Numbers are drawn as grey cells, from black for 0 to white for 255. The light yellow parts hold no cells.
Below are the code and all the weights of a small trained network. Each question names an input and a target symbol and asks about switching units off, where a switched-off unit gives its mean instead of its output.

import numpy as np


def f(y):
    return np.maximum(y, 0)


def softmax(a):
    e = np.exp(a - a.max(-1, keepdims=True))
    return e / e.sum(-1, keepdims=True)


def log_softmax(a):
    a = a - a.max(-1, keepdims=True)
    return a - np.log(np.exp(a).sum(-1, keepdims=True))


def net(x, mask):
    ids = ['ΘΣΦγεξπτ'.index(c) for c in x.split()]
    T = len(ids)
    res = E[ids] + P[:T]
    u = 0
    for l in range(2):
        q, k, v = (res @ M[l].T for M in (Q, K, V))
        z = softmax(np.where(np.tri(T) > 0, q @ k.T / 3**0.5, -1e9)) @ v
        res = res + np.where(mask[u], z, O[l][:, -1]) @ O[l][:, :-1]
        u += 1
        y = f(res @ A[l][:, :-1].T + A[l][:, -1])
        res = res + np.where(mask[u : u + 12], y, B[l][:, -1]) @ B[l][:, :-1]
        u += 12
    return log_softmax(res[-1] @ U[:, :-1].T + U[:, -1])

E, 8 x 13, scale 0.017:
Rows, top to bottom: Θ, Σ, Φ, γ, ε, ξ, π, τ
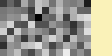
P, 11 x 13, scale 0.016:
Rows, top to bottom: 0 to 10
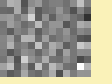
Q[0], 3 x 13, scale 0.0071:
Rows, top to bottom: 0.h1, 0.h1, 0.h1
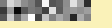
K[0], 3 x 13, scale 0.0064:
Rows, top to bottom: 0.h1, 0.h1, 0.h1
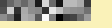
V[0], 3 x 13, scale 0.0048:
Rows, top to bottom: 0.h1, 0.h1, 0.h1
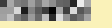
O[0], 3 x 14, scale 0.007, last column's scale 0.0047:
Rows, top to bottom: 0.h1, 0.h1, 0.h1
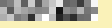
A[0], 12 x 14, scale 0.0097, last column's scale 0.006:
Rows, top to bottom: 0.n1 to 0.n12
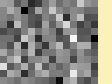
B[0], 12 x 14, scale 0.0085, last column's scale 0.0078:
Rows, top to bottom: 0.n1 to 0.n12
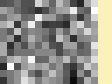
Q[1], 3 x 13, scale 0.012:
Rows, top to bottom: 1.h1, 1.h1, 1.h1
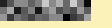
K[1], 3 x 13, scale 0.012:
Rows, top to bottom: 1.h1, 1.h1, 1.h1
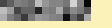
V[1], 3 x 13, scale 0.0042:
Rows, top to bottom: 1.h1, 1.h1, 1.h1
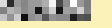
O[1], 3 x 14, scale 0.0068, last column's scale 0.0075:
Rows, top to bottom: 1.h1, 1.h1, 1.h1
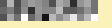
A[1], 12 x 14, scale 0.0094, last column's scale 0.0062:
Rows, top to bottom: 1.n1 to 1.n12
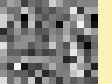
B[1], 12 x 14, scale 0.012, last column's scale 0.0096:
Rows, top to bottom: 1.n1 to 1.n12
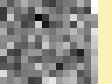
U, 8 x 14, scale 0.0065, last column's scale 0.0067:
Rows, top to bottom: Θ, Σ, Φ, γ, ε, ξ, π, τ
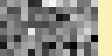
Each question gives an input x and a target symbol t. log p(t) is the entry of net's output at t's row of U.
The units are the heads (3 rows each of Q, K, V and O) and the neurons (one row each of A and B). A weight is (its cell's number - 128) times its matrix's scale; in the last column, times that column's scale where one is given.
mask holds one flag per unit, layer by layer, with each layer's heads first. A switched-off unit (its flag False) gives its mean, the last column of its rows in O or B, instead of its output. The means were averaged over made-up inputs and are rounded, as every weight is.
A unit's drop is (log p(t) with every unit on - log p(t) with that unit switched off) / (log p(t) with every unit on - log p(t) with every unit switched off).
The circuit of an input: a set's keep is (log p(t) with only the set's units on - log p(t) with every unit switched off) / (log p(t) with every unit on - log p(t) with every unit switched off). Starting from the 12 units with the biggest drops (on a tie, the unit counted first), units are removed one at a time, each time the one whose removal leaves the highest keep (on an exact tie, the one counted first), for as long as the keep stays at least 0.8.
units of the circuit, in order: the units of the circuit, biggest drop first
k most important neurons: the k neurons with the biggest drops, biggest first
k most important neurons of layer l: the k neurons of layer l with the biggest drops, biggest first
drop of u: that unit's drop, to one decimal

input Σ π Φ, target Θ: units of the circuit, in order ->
1.h1, 1.n12
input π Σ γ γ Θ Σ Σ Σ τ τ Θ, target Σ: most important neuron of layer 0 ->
0.n9
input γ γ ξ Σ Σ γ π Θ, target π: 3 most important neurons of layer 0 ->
0.n2, 0.n7, 0.n1
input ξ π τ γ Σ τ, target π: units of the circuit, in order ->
0.n4, 0.n2
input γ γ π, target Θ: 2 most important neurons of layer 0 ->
0.n3, 0.n12
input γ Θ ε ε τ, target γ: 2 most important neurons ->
0.n4, 1.n3
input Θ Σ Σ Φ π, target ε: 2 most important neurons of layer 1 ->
1.n5, 1.n9
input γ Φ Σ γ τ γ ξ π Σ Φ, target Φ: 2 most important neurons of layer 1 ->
1.n10, 1.n7
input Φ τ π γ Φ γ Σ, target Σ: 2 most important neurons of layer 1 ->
1.n11, 1.n8
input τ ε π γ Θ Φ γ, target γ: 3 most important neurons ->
1.n3, 0.n2, 1.n1
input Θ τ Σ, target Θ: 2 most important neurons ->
1.n7, 1.n1
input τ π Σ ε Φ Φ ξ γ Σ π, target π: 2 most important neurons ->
0.n2, 1.n9
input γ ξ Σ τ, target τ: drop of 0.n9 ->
0.2
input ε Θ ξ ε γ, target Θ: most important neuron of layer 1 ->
1.n12
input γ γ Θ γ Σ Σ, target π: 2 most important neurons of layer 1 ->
1.n12, 1.n5
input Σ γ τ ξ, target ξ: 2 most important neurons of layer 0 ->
0.n2, 0.n11
